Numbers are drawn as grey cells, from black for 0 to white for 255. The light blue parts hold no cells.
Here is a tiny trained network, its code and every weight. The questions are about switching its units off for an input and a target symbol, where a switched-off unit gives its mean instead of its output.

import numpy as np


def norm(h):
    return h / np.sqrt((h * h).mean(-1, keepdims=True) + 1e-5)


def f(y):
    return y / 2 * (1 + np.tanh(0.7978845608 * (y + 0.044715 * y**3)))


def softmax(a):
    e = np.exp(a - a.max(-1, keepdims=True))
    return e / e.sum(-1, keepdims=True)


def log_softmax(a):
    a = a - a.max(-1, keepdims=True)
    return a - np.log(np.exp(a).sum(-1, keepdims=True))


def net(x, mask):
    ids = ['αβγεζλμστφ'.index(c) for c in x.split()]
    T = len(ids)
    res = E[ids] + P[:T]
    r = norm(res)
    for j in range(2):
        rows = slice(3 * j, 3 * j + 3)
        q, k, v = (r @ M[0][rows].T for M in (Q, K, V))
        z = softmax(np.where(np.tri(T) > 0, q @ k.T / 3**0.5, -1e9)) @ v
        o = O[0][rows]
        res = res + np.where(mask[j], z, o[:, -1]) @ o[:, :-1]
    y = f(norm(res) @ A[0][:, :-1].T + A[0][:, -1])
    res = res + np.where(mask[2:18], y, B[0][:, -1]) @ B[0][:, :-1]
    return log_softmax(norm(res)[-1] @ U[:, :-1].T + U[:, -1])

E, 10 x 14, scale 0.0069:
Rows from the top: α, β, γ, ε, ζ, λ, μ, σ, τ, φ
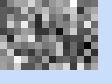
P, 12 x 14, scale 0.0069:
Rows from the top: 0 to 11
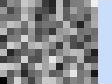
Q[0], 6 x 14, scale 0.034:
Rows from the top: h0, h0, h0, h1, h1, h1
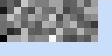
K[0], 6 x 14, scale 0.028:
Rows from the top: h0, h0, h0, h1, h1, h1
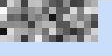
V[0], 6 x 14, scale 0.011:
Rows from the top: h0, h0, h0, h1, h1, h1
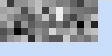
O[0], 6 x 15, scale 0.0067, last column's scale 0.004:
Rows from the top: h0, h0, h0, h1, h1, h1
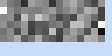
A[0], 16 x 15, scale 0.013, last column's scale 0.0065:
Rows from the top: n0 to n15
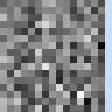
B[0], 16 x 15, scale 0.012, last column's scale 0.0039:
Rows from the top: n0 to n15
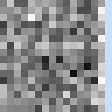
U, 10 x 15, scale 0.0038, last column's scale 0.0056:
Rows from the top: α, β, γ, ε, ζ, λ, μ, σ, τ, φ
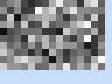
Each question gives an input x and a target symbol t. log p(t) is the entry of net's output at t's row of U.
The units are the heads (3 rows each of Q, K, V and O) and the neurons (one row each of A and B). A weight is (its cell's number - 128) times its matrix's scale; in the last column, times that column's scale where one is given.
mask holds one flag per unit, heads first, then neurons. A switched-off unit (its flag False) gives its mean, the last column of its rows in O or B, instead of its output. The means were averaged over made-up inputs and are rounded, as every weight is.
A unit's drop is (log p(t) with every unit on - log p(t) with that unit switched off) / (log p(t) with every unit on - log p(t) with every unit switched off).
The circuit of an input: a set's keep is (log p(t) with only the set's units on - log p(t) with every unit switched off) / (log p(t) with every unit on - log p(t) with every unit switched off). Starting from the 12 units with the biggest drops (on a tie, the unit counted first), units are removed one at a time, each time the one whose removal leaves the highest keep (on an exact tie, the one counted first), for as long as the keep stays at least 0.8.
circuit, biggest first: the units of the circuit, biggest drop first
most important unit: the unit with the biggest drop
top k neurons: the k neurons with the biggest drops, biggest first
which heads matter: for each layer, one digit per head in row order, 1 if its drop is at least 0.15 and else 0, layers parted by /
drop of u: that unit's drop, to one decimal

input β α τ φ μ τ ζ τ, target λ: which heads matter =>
01
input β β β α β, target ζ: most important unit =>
h1
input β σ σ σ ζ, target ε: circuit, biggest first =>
[h1, h0]
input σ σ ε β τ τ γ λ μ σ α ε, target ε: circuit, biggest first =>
[h1, n5]
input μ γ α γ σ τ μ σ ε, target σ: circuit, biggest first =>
[n9, h0]
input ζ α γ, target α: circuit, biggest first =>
[h0, n11, n2]
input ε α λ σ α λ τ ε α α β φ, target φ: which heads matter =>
10
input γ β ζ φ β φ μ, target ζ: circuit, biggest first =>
[h1, n11]
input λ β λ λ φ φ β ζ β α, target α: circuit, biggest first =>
[h0, n11]
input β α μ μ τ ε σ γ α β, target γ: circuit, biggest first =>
[h0, h1, n0]
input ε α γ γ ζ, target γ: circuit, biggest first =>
[h1, h0, n0]
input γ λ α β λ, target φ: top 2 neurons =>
[n2, n11]
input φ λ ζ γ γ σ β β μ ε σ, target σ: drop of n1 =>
-0.1
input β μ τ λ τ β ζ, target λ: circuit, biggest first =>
[h1]
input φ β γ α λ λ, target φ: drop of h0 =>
1.0
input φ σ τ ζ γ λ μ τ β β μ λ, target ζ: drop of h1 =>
1.3
